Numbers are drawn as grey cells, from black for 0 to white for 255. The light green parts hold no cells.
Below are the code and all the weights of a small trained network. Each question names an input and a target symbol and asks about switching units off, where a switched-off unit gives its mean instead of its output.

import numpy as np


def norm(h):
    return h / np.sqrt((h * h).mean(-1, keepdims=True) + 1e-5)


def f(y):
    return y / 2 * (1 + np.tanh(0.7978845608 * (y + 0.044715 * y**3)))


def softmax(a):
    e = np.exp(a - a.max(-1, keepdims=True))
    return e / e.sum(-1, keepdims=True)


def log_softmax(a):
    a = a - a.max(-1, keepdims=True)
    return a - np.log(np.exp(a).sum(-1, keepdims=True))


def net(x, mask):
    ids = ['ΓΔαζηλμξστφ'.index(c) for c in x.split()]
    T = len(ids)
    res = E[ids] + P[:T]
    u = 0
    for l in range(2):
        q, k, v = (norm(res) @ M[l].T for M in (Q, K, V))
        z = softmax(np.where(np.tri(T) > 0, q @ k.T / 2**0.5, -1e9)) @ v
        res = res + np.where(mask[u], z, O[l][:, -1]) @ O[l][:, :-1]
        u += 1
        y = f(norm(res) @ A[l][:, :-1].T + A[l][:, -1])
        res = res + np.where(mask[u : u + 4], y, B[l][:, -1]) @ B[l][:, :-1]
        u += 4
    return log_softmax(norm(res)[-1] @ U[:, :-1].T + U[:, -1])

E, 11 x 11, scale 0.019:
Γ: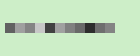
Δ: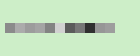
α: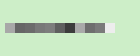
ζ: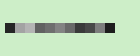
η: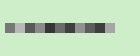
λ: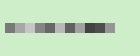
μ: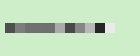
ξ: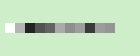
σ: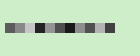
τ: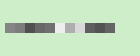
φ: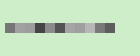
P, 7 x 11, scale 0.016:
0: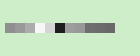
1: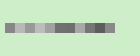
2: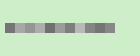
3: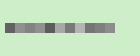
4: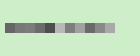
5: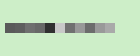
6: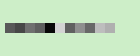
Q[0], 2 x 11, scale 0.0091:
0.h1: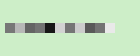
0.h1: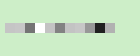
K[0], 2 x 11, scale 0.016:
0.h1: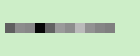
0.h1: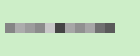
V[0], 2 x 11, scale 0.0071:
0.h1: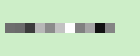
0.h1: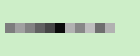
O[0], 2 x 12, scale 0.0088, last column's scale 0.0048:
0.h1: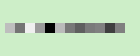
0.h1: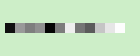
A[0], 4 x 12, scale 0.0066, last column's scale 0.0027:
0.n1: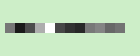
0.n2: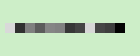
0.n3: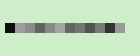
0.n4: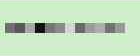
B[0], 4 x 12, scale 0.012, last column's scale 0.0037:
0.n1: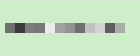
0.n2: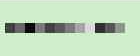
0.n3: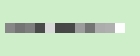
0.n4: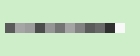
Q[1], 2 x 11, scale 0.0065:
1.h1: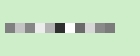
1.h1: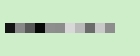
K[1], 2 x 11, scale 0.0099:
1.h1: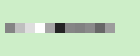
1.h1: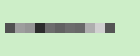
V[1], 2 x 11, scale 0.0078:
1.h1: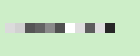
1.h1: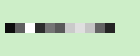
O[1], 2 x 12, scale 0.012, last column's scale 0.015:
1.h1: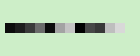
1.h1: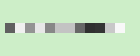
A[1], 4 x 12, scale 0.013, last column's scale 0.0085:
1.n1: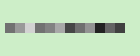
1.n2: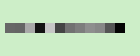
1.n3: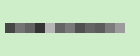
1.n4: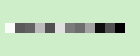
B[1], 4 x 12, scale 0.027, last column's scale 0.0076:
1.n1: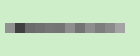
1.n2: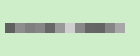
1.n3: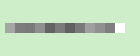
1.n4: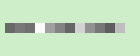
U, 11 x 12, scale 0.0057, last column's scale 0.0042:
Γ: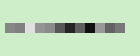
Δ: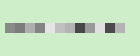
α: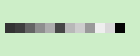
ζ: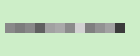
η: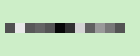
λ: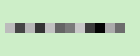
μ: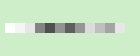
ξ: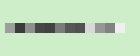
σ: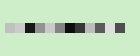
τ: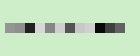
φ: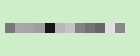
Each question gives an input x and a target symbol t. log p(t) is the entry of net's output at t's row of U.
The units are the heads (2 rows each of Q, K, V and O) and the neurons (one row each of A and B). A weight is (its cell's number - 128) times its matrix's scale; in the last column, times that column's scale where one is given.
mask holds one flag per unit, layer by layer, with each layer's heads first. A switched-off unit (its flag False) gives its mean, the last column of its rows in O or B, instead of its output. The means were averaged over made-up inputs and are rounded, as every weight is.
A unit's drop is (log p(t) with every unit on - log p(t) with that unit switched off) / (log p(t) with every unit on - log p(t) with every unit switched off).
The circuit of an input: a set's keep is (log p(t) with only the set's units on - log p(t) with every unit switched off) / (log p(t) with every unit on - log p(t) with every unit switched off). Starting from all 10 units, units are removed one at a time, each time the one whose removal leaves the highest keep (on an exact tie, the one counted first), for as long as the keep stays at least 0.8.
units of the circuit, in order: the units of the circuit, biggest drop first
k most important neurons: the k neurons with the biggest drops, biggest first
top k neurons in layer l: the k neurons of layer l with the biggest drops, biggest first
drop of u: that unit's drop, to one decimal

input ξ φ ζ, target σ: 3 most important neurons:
[1.n3; 0.n3; 1.n4]
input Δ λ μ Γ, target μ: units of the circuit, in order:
[1.h1]
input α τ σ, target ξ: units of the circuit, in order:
[0.h1; 1.n1]
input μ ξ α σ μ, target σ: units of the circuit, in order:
[0.h1; 1.n3]
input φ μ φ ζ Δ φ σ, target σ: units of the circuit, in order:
[0.h1; 1.n3]
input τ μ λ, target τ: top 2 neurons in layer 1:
[1.n4; 1.n1]
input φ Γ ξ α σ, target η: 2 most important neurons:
[1.n3; 0.n3]
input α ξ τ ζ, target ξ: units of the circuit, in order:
[0.h1; 1.n1; 1.h1]
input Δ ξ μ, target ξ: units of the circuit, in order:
[1.h1; 0.h1]
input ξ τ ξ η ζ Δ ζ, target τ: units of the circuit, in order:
[0.h1; 0.n2]
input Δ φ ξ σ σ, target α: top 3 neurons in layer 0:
[0.n1; 0.n3; 0.n4]
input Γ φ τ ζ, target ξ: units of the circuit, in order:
[0.h1; 0.n3; 1.n1; 1.n3]
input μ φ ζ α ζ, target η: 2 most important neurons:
[0.n3; 1.n3]
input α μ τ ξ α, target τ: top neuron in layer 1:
[1.n4]
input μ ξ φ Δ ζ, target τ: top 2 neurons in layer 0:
[0.n2; 0.n3]
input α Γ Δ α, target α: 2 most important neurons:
[1.n2; 1.n3]
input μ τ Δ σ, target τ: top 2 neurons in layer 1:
[1.n2; 1.n3]
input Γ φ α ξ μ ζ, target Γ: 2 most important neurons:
[0.n3; 1.n1]
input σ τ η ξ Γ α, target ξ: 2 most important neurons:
[0.n2; 1.n4]
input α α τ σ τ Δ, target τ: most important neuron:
[1.n4]
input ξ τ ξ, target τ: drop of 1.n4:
0.2
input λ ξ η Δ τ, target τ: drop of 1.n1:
0.0
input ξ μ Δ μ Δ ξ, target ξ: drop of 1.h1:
1.3
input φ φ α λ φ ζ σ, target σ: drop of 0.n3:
0.1
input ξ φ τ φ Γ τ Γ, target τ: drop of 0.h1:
1.4
